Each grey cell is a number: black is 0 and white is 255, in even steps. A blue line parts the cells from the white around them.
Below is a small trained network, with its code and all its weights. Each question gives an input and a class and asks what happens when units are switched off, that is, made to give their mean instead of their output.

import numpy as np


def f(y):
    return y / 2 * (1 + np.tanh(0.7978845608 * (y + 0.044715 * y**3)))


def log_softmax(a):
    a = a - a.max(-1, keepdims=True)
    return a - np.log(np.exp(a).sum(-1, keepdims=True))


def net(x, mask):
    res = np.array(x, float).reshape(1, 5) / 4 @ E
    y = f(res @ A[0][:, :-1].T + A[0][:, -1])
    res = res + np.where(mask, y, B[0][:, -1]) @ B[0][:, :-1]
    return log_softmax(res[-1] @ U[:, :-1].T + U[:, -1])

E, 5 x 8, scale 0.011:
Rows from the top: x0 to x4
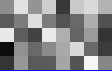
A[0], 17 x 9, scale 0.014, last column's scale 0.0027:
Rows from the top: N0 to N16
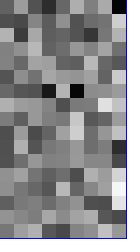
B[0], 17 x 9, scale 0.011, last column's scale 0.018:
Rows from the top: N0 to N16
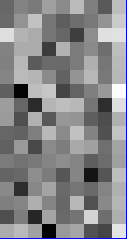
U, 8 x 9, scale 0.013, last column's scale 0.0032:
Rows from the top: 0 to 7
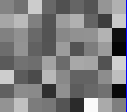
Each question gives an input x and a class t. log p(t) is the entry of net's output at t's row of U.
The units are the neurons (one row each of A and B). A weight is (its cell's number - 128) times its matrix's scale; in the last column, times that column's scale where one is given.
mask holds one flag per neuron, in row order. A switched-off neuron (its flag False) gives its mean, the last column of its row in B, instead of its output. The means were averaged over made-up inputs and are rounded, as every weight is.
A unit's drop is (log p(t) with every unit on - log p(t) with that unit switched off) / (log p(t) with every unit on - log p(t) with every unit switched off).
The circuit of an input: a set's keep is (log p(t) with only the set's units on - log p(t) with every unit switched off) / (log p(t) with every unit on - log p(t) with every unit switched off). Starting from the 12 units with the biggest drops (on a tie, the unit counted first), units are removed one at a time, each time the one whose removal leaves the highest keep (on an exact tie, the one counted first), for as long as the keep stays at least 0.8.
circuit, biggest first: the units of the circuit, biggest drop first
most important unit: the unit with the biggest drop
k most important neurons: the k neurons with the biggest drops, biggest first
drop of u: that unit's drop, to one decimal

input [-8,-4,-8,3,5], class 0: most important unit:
N1
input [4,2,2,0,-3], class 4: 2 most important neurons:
(N2 N16)
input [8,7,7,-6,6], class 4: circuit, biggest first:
(N12 N15)
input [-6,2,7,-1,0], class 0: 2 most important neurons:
(N7 N6)
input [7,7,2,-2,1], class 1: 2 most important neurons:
(N6 N16)
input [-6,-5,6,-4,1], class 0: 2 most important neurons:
(N7 N6)
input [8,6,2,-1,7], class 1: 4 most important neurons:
(N12 N16 N2 N6)
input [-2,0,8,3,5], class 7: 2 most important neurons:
(N7 N9)
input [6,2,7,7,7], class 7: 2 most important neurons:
(N5 N7)
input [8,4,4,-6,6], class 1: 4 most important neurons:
(N6 N12 N16 N7)
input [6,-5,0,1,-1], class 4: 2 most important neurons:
(N16 N2)
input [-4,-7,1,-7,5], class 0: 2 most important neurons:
(N6 N12)
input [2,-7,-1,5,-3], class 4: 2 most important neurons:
(N16 N9)
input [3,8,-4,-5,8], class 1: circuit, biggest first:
(N16)
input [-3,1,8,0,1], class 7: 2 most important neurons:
(N7 N12)
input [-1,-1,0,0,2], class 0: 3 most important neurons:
(N7 N15 N0)
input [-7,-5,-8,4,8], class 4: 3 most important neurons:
(N9 N0 N10)
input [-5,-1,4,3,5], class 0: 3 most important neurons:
(N7 N6 N1)
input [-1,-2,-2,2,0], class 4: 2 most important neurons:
(N16 N2)
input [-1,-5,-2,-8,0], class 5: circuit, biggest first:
(N7)
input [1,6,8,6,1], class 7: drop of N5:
0.2
